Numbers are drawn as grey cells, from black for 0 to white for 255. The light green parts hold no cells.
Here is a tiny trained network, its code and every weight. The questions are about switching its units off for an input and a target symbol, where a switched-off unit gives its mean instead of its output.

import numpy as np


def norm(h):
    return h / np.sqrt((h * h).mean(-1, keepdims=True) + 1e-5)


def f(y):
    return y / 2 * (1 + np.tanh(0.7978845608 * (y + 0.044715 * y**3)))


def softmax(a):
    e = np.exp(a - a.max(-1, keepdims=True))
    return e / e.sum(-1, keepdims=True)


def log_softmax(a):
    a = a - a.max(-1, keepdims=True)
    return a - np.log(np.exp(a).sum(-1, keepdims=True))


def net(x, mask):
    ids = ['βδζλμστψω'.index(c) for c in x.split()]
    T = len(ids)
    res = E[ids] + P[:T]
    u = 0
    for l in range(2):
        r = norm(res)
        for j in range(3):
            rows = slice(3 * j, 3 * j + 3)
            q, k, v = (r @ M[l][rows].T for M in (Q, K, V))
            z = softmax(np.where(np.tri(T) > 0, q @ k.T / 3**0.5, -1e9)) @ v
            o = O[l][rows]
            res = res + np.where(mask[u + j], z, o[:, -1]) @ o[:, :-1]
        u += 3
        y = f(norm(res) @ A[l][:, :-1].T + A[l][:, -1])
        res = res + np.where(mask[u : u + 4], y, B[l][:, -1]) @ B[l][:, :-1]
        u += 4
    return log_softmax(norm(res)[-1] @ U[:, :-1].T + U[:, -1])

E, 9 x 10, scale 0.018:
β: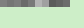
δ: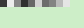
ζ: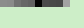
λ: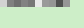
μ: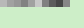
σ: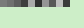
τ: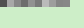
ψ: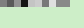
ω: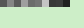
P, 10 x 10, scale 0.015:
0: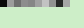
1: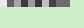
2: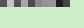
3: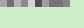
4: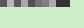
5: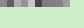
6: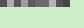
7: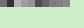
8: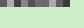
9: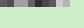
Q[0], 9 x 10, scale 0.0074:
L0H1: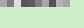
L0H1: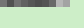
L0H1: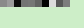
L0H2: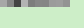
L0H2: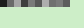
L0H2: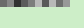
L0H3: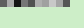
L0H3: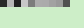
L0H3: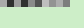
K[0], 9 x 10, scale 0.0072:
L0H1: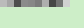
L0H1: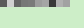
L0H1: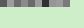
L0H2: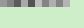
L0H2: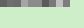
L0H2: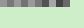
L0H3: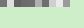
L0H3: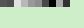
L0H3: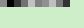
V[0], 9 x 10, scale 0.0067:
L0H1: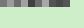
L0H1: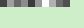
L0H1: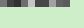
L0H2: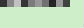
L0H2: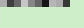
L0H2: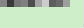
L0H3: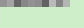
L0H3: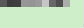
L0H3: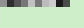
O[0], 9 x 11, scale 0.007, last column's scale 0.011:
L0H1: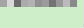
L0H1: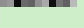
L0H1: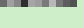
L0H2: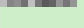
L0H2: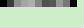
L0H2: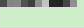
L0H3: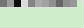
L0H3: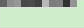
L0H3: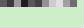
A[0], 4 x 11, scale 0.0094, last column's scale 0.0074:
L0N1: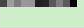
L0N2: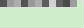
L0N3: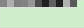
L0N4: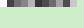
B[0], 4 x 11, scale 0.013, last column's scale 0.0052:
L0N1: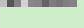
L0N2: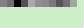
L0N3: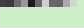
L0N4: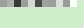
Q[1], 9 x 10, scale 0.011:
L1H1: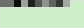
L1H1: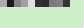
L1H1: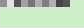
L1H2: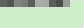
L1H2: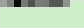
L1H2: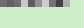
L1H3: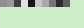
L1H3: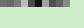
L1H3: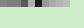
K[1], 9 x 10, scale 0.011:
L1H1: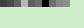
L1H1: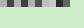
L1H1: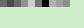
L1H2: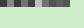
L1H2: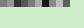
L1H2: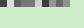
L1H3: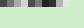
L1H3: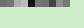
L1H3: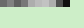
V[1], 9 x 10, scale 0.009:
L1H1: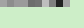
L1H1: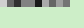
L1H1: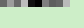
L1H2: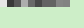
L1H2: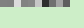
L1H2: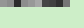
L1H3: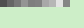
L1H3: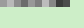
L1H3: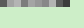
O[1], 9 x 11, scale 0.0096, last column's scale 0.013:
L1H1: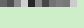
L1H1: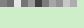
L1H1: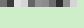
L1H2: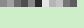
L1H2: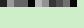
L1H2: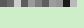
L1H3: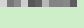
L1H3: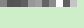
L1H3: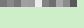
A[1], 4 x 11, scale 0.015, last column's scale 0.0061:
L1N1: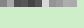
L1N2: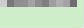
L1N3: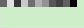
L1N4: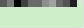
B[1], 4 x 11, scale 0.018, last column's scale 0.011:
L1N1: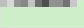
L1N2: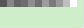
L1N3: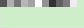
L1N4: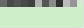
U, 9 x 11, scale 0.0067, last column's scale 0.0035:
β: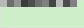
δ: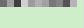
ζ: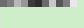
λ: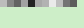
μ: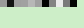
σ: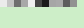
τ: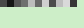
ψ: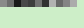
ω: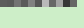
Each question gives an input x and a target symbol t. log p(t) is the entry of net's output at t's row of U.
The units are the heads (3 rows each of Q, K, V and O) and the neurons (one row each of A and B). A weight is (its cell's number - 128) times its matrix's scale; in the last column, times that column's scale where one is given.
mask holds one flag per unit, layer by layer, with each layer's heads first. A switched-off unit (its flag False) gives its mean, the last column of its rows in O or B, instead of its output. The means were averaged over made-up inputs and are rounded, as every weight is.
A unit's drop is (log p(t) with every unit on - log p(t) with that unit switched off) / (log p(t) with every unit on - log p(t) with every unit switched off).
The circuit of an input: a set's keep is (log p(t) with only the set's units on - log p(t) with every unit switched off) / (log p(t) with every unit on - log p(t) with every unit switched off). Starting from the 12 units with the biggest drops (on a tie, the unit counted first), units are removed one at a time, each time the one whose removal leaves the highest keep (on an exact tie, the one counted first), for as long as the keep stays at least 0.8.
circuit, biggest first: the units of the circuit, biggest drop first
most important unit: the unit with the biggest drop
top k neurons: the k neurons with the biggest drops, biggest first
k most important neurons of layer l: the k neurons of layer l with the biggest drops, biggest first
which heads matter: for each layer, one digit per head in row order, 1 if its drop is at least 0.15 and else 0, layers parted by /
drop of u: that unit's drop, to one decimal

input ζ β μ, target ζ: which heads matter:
000 / 000
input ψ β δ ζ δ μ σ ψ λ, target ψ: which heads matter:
100 / 100
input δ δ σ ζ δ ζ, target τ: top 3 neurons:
L0N4, L0N3, L0N1
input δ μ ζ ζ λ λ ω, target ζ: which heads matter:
000 / 100
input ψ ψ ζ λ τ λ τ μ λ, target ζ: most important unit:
L0H2
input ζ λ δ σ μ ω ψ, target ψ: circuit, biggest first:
L0N2, L1N4
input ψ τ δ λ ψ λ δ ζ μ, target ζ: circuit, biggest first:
L1H1, L1H3
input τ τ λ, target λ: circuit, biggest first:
L0H3, L1N3, L1H3
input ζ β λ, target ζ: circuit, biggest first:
L1N3, L1H1
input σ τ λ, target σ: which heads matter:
101 / 100
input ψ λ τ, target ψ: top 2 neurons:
L1N4, L0N4
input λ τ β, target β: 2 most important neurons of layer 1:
L1N3, L1N1
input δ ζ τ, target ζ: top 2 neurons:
L0N4, L1N3
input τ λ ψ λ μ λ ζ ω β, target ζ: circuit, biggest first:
L1H1
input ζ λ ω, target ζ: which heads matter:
001 / 100
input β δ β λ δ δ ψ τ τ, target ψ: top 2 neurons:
L1N4, L0N2
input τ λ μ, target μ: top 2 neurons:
L0N4, L1N3
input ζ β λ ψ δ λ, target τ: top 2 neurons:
L0N3, L1N2
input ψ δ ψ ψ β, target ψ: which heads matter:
100 / 100
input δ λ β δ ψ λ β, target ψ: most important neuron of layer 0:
L0N2
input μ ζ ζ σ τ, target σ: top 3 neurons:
L1N1, L0N3, L0N4
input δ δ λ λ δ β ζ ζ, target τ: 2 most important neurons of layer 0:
L0N4, L0N3
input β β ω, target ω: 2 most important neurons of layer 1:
L1N1, L1N3
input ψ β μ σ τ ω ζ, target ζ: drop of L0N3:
0.7
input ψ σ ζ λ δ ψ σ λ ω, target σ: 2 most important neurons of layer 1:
L1N2, L1N3
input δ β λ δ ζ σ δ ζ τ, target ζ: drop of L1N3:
0.1
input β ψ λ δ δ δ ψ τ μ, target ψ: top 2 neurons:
L1N4, L0N2
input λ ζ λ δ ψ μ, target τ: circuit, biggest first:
L1N2
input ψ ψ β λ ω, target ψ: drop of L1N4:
0.4
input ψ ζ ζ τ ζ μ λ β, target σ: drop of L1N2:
-0.2
